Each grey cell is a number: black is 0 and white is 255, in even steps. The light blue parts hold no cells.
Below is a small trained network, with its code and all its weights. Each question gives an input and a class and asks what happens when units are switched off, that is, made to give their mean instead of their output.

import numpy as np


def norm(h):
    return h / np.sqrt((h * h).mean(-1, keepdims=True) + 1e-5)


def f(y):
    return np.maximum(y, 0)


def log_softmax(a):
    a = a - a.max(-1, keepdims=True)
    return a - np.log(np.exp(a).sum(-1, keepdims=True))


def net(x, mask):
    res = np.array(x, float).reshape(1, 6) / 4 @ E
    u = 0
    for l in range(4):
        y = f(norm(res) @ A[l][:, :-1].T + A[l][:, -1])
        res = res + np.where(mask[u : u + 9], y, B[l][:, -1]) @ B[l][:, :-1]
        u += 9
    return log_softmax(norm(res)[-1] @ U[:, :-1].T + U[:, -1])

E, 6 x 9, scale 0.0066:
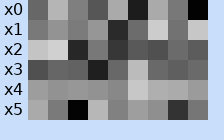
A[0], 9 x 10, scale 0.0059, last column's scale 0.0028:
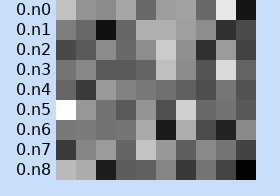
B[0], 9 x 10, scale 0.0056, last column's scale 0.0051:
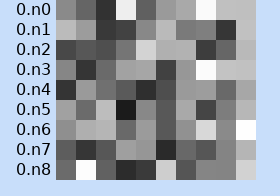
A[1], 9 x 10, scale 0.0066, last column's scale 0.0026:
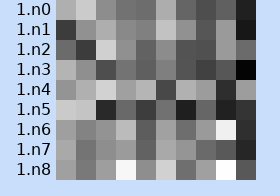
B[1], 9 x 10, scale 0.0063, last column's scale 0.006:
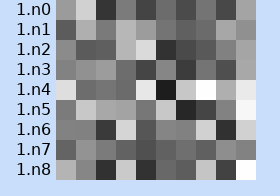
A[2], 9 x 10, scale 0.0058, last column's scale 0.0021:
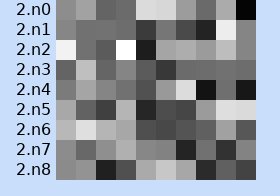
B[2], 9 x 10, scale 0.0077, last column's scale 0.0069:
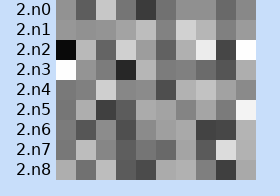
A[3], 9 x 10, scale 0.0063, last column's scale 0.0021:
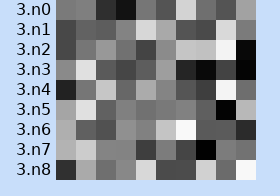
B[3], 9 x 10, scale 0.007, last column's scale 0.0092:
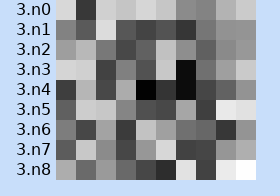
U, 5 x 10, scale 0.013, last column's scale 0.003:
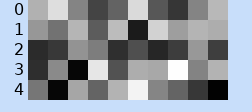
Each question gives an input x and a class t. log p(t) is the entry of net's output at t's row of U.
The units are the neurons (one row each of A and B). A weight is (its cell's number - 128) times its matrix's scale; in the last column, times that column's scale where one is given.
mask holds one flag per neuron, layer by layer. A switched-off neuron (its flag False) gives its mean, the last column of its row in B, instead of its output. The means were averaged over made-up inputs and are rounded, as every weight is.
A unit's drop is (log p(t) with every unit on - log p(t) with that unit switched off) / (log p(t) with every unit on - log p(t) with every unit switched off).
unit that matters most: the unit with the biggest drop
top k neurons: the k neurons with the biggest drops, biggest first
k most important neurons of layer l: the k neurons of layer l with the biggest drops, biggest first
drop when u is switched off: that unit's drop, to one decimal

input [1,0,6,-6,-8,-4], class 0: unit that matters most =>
1.n5
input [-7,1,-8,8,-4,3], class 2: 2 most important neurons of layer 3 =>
(3.n1, 3.n4)
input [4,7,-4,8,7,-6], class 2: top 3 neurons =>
(3.n4, 0.n6, 2.n2)
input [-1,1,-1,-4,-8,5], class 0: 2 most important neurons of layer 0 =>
(0.n3, 0.n0)
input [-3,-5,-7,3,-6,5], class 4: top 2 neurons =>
(2.n8, 0.n2)
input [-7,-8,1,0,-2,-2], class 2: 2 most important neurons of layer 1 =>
(1.n4, 1.n2)
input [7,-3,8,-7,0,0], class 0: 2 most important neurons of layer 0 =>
(0.n8, 0.n3)
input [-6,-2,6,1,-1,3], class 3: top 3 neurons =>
(0.n3, 2.n2, 0.n0)
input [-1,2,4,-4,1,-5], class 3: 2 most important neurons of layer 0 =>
(0.n0, 0.n6)
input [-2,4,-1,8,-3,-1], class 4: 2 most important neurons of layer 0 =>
(0.n2, 0.n6)
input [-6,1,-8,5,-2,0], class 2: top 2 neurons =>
(0.n2, 3.n1)
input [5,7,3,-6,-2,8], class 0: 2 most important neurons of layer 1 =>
(1.n5, 1.n3)
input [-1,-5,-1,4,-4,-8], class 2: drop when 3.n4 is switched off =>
0.2
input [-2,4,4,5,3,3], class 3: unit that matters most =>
0.n3
